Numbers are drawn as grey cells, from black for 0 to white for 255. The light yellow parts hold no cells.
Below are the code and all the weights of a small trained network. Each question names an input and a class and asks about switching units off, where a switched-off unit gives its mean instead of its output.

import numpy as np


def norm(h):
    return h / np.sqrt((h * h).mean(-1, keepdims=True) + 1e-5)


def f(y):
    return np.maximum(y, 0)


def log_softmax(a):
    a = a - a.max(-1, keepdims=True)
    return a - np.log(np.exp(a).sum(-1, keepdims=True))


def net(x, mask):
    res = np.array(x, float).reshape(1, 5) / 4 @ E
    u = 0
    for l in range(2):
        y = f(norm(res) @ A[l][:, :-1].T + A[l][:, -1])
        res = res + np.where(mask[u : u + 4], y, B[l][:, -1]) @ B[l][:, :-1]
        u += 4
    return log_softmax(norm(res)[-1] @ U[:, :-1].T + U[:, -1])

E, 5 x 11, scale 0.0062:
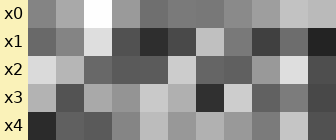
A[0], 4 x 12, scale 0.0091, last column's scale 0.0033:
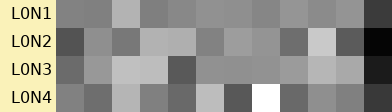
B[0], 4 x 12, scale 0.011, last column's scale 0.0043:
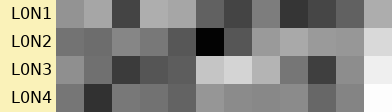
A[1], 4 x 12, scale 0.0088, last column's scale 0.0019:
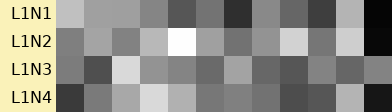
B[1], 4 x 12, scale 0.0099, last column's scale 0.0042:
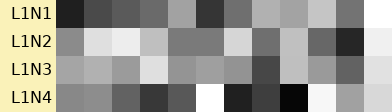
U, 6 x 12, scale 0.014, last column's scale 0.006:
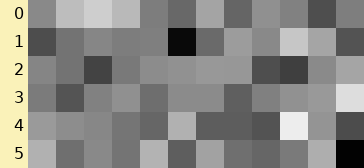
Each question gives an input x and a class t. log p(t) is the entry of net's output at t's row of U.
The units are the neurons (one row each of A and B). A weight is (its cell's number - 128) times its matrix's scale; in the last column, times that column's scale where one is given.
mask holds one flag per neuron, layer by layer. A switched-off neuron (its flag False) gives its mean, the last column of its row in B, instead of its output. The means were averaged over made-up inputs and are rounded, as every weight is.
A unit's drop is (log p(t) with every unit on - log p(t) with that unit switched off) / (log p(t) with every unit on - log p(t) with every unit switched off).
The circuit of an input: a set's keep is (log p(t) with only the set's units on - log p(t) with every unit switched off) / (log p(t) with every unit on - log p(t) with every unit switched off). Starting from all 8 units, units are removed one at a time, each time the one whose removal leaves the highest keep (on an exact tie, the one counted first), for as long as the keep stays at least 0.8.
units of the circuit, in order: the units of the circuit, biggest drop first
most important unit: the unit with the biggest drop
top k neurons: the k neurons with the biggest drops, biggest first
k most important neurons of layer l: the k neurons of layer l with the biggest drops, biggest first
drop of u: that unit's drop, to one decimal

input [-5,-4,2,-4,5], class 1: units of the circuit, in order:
L0N3; L0N2
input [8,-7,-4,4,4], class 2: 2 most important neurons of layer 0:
L0N3; L0N4
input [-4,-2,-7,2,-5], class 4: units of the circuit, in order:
L1N4; L0N3
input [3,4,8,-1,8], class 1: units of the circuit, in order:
L0N2
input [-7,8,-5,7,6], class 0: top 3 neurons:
L1N3; L0N3; L1N1
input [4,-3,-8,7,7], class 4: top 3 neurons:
L1N4; L1N1; L0N3
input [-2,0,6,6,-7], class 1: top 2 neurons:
L1N1; L0N3
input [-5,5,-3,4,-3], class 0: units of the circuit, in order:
L1N3; L0N3
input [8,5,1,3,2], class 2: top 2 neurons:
L0N3; L0N1
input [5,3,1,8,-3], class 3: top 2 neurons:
L0N4; L1N3
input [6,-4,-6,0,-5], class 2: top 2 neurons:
L0N3; L0N2
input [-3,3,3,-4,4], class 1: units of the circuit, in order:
L1N2; L0N3; L1N4
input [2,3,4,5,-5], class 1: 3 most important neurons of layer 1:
L1N1; L1N4; L1N2
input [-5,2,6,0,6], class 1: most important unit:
L0N2
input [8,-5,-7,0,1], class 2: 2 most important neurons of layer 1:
L1N3; L1N4
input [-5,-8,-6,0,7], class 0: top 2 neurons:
L1N2; L0N4
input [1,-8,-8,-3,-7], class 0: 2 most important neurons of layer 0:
L0N2; L0N4
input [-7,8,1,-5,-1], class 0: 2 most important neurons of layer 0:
L0N3; L0N4
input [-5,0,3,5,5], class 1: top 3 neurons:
L0N2; L0N3; L1N4
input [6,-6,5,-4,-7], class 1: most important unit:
L1N1
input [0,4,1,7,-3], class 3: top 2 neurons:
L0N4; L1N2
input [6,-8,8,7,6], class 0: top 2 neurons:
L1N2; L1N4
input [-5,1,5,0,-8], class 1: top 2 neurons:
L1N1; L0N3
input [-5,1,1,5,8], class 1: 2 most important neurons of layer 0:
L0N2; L0N3
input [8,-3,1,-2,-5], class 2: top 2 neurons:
L0N3; L0N2
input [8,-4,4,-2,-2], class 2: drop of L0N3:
1.1
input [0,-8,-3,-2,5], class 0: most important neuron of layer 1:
L1N2
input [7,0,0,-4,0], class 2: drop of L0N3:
0.8
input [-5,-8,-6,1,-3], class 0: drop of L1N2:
1.1
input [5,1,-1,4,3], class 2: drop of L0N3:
0.5
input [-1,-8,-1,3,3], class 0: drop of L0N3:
0.0
